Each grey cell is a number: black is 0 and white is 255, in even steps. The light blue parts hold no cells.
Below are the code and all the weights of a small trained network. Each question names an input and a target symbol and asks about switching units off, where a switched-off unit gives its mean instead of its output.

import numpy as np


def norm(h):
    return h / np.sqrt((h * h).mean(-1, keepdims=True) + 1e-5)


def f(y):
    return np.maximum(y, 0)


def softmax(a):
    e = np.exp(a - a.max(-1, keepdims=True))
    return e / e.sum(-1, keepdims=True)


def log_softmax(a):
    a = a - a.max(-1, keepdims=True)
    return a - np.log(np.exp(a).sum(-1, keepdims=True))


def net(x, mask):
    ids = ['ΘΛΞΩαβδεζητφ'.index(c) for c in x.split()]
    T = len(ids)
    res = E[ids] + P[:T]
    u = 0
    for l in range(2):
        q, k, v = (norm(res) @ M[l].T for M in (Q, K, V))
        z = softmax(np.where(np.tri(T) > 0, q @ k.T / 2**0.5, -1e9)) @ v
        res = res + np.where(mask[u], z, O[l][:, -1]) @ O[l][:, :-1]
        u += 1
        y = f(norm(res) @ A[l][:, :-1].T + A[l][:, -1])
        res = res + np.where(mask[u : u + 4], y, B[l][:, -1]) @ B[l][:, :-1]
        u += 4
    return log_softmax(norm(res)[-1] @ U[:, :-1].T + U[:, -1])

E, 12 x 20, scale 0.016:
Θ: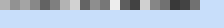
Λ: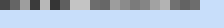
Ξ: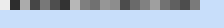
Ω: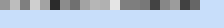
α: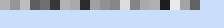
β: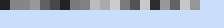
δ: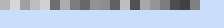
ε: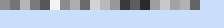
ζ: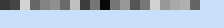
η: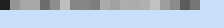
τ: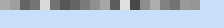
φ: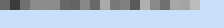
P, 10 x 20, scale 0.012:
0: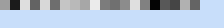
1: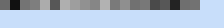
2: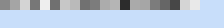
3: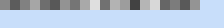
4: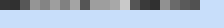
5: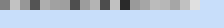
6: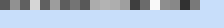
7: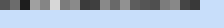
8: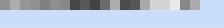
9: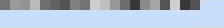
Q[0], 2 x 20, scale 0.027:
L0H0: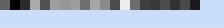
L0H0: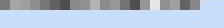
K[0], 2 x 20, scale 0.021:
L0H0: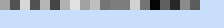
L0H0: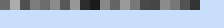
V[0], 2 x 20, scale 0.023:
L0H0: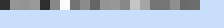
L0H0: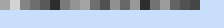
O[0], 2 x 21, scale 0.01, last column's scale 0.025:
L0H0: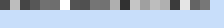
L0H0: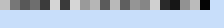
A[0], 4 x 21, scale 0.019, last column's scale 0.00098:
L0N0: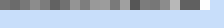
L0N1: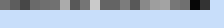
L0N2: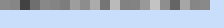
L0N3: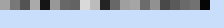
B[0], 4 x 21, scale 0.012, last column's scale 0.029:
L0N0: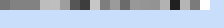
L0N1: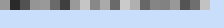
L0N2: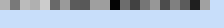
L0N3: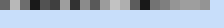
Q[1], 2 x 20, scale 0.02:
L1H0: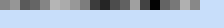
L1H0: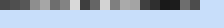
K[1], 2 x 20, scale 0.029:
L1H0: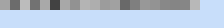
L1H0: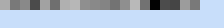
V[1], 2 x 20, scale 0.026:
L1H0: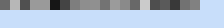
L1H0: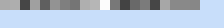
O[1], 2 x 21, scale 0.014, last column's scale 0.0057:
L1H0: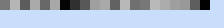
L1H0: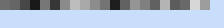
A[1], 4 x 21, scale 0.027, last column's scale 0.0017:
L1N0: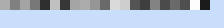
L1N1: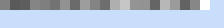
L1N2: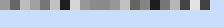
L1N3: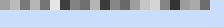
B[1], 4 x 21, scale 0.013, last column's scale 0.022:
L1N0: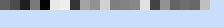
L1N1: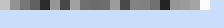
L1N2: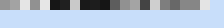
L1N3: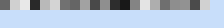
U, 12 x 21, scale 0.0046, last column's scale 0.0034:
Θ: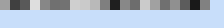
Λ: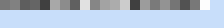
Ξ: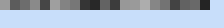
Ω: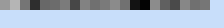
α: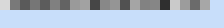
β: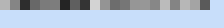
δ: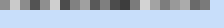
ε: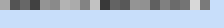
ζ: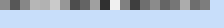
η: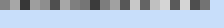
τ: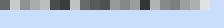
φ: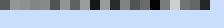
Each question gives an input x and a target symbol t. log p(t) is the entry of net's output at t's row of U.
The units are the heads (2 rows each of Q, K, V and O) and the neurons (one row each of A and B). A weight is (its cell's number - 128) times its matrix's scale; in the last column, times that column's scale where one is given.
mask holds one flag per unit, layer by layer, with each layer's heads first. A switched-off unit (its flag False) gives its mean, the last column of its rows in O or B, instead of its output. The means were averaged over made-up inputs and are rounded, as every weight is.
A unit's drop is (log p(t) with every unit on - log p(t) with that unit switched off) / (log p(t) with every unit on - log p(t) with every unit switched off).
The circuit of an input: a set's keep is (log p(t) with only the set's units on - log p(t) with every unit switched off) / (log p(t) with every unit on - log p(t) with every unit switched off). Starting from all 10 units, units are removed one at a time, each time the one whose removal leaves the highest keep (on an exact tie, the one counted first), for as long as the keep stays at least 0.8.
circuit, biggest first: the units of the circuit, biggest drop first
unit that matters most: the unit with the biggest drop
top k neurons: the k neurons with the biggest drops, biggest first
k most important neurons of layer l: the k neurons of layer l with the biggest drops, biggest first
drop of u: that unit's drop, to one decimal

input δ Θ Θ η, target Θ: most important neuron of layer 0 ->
[L0N2]
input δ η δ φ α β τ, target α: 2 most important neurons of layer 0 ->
[L0N1; L0N0]
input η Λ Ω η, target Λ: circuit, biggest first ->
[L0H0; L1N0]
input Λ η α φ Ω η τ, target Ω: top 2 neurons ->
[L0N2; L0N3]
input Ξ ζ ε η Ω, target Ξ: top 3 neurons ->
[L1N0; L1N2; L0N3]
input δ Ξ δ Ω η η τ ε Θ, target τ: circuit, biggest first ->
[L0H0; L1N2]
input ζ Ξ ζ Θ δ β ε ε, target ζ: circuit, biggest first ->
[L1H0; L1N3]
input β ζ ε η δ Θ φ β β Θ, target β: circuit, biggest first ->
[L1H0; L1N3]
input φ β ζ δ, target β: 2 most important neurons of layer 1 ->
[L1N2; L1N3]
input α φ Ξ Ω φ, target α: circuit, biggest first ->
[L0H0; L1N1; L0N1; L0N0]
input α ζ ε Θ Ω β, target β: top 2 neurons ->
[L0N1; L0N2]
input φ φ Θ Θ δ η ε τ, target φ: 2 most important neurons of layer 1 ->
[L1N2; L1N1]
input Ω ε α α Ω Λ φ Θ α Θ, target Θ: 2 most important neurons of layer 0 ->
[L0N2; L0N0]
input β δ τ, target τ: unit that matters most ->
L0H0
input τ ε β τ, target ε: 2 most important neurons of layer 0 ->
[L0N0; L0N2]
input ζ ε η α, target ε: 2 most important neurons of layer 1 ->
[L1N2; L1N3]
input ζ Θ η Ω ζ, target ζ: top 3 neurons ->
[L0N0; L1N2; L1N3]
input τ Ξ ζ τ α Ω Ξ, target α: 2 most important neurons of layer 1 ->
[L1N1; L1N2]
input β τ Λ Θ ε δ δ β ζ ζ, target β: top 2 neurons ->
[L1N2; L1N3]
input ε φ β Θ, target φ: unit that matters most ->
L0H0
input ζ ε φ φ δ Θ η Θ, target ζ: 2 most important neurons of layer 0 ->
[L0N0; L0N2]
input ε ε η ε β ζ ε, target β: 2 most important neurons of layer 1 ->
[L1N2; L1N3]
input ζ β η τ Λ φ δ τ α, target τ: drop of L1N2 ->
0.5
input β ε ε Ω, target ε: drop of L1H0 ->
0.6
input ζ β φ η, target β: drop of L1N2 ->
0.3
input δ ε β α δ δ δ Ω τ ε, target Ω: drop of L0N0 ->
0.2
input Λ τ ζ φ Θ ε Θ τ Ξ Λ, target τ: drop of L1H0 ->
0.0
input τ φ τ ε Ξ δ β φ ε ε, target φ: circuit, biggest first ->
[L0H0]
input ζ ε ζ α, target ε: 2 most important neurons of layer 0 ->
[L0N2; L0N0]
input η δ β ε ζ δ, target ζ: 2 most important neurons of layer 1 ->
[L1N2; L1N3]
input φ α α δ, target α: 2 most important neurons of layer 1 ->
[L1N1; L1N2]
